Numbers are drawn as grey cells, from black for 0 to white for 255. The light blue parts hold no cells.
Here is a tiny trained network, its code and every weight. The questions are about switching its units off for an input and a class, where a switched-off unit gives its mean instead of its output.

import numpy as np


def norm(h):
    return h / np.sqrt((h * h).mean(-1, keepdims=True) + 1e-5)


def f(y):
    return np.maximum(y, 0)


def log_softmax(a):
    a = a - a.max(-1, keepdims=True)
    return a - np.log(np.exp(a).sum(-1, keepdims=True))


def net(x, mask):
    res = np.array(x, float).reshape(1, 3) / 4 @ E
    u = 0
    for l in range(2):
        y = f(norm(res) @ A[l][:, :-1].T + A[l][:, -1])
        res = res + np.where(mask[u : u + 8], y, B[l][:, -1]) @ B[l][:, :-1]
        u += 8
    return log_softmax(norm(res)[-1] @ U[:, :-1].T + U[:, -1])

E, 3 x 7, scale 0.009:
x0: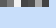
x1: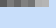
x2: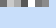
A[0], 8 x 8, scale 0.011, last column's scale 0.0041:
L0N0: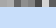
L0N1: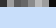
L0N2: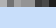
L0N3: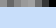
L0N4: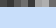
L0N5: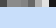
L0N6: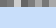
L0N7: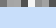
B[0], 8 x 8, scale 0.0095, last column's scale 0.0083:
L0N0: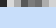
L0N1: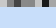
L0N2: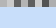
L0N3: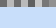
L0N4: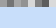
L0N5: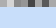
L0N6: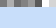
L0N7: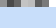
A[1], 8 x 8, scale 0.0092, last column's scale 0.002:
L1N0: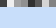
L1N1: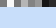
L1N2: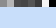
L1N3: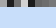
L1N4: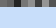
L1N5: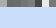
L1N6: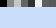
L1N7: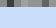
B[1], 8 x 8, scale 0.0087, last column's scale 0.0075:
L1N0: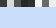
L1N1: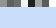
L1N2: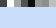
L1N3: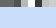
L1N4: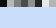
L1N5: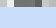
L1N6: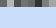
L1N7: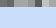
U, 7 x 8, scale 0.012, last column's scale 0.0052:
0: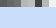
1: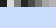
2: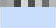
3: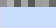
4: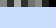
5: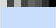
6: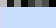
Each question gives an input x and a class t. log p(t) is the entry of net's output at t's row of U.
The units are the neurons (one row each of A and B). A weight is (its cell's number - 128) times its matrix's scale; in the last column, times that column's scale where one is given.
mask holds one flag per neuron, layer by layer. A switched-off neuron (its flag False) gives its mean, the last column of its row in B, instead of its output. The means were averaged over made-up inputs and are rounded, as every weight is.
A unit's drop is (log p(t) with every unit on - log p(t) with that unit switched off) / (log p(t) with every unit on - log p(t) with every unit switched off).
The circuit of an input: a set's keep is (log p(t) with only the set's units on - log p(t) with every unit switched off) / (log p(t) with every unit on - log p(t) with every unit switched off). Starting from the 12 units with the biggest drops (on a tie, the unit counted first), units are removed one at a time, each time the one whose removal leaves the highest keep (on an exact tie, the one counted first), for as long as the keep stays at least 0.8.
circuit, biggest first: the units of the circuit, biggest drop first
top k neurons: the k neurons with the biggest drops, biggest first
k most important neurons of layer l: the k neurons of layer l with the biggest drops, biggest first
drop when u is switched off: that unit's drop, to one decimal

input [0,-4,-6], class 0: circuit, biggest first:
L1N3
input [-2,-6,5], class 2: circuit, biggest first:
L0N2, L1N1
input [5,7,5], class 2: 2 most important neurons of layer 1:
L1N3, L1N4
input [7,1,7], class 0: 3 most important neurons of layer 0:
L0N7, L0N0, L0N5
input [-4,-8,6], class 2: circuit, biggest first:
L0N2, L1N1
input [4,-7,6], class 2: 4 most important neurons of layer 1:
L1N3, L1N4, L1N1, L1N7
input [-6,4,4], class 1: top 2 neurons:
L0N0, L0N4
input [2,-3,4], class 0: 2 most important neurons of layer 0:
L0N7, L0N0
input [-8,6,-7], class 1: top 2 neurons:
L0N7, L0N0
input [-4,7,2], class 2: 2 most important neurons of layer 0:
L0N1, L0N5
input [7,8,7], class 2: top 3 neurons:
L0N1, L0N5, L0N7
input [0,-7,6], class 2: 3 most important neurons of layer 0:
L0N2, L0N3, L0N4
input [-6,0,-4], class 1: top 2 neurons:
L0N0, L0N7
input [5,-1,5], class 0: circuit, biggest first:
L0N7
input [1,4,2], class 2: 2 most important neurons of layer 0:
L0N5, L0N1
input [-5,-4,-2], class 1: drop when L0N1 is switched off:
0.1
